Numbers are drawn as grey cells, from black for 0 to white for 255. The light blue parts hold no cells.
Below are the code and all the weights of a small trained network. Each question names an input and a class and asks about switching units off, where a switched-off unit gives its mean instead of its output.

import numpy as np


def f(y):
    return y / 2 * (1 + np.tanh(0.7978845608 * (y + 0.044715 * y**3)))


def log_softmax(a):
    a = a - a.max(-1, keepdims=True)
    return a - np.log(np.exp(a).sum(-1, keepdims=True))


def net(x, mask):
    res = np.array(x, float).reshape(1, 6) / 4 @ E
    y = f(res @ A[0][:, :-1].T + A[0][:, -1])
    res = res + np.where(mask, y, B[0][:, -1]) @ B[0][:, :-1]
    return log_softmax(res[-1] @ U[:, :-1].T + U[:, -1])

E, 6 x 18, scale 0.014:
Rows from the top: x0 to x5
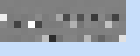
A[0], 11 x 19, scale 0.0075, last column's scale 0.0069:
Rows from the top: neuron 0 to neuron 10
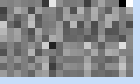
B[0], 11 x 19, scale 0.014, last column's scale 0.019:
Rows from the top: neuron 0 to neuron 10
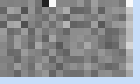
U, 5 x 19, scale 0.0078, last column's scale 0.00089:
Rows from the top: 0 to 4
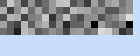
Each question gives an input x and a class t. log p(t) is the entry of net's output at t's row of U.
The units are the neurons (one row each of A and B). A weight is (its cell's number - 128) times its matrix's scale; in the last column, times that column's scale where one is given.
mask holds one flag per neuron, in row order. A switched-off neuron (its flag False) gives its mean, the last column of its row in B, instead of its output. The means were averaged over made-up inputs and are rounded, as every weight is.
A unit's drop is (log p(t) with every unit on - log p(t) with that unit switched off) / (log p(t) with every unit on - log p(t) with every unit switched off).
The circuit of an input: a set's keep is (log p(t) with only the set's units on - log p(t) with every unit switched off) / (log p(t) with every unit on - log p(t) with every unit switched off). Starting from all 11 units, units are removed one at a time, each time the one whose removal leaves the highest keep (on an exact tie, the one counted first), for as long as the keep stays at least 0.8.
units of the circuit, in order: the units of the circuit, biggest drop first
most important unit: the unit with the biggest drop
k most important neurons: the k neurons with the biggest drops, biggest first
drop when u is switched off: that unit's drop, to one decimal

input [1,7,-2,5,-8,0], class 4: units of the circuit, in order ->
(neuron 5; neuron 2)
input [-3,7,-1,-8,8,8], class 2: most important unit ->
neuron 1
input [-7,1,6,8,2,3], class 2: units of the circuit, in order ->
(neuron 3; neuron 0)
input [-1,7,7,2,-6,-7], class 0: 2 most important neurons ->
(neuron 3; neuron 6)
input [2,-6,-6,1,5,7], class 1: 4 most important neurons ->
(neuron 3; neuron 7; neuron 2; neuron 6)
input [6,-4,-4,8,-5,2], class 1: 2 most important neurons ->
(neuron 6; neuron 9)
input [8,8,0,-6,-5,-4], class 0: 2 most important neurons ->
(neuron 1; neuron 6)
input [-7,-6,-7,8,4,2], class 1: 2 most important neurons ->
(neuron 6; neuron 9)
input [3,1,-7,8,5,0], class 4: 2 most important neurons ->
(neuron 2; neuron 5)
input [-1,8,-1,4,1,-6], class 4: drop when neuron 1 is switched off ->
0.1
